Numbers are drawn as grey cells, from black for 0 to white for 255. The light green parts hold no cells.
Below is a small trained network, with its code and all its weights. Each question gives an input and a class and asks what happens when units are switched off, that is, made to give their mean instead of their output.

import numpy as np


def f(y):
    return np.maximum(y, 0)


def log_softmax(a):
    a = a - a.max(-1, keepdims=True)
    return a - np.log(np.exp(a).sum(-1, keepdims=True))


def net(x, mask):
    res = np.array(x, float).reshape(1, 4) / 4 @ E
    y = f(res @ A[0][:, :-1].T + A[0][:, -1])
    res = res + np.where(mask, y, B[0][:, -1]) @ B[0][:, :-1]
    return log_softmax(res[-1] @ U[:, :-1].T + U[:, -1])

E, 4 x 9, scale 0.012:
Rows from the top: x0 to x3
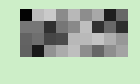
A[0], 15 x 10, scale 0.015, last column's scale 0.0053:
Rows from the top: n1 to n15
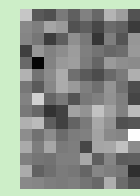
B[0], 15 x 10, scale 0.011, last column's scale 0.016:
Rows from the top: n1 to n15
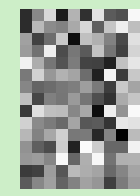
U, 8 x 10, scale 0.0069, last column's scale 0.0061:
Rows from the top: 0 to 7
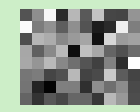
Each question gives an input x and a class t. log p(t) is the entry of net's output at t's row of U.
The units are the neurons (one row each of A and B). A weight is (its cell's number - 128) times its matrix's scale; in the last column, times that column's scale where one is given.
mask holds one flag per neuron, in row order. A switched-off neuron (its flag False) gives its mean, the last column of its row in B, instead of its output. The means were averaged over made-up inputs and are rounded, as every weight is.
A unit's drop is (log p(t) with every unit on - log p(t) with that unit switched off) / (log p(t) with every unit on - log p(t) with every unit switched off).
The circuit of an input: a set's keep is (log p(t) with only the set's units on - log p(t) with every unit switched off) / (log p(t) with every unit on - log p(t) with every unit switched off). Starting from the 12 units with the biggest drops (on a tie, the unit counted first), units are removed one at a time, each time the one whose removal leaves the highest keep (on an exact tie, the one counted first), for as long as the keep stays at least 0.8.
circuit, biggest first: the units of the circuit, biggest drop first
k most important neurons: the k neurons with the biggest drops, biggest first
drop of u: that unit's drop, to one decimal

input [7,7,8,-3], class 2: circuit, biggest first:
(n9)
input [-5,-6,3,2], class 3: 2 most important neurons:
(n12; n4)
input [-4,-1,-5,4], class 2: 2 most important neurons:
(n6; n2)
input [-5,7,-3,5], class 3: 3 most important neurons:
(n3; n13; n10)
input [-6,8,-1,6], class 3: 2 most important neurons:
(n3; n13)
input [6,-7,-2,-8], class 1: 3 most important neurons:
(n1; n8; n3)
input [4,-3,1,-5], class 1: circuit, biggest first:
(n1; n3)
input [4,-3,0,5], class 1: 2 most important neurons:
(n1; n5)
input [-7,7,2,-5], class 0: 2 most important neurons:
(n1; n12)
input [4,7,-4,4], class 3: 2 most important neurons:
(n1; n3)
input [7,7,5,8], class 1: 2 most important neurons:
(n5; n1)
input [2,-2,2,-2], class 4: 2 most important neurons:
(n1; n2)
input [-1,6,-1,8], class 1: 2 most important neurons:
(n5; n12)
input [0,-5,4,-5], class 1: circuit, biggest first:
(n10)
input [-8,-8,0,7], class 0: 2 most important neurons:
(n1; n3)
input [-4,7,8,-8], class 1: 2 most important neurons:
(n10; n8)
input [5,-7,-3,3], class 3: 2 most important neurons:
(n1; n12)
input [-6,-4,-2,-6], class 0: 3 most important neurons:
(n1; n5; n14)
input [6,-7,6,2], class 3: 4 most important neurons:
(n1; n12; n6; n2)
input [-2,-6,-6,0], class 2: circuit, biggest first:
(n2)
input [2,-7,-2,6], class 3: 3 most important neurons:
(n12; n10; n8)
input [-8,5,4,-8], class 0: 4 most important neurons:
(n1; n5; n14; n15)
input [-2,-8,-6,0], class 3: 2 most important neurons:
(n12; n9)
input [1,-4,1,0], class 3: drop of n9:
0.1
